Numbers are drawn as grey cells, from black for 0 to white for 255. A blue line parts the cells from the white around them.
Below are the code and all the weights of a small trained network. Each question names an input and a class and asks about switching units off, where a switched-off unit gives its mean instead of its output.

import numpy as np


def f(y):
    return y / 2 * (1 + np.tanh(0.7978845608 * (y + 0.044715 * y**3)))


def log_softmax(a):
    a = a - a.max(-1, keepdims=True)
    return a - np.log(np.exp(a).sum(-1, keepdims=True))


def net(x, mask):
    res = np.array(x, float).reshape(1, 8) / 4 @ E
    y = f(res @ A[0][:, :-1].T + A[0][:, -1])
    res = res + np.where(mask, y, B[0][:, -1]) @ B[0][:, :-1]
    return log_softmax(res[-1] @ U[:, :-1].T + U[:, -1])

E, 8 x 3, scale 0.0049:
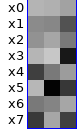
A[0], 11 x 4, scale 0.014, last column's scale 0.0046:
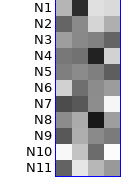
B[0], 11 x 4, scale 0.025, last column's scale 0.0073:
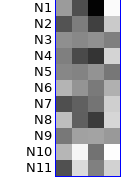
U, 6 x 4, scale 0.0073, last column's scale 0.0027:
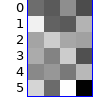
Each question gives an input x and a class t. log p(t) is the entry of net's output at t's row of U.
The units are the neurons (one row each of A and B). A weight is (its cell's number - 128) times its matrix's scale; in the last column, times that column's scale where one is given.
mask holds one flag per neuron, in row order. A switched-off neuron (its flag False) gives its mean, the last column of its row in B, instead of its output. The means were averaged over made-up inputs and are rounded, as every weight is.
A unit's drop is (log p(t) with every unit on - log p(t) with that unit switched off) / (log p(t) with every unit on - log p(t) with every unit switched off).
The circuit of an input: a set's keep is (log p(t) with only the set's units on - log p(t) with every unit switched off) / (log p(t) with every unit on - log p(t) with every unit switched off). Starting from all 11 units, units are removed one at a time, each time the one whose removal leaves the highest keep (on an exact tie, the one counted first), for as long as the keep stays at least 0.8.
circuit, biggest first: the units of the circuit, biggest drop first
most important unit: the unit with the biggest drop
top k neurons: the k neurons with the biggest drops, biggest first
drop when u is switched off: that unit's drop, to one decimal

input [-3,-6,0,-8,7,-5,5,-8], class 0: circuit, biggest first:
[N10, N7]
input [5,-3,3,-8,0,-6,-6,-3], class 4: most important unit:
N11
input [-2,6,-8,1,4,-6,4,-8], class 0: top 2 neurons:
[N10, N8]
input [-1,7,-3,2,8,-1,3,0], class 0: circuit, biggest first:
[N10, N1]
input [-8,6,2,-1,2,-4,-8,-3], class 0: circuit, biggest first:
[N10, N1]
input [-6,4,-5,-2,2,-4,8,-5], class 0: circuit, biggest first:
[N10, N8]
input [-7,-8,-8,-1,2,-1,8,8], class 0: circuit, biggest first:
[N10, N7]
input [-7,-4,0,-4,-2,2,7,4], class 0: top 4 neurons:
[N10, N8, N7, N6]
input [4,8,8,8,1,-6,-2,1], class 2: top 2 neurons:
[N11, N10]
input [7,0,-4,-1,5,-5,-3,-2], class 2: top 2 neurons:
[N11, N4]
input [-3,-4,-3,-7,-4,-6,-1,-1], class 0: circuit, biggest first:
[N10, N8]
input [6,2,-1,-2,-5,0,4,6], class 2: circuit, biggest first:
[N1, N4]
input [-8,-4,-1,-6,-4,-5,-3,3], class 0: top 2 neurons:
[N10, N7]
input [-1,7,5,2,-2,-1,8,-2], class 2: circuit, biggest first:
[N1, N10]
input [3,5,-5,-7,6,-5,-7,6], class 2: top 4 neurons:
[N1, N11, N4, N9]
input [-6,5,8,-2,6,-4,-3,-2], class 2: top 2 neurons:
[N1, N4]
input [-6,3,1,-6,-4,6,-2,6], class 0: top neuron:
[N10]
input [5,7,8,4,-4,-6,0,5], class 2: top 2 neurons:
[N11, N10]
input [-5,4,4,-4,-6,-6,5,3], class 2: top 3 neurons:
[N1, N11, N4]
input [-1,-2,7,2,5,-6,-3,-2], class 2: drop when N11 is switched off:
0.1
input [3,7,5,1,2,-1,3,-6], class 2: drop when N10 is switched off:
0.2
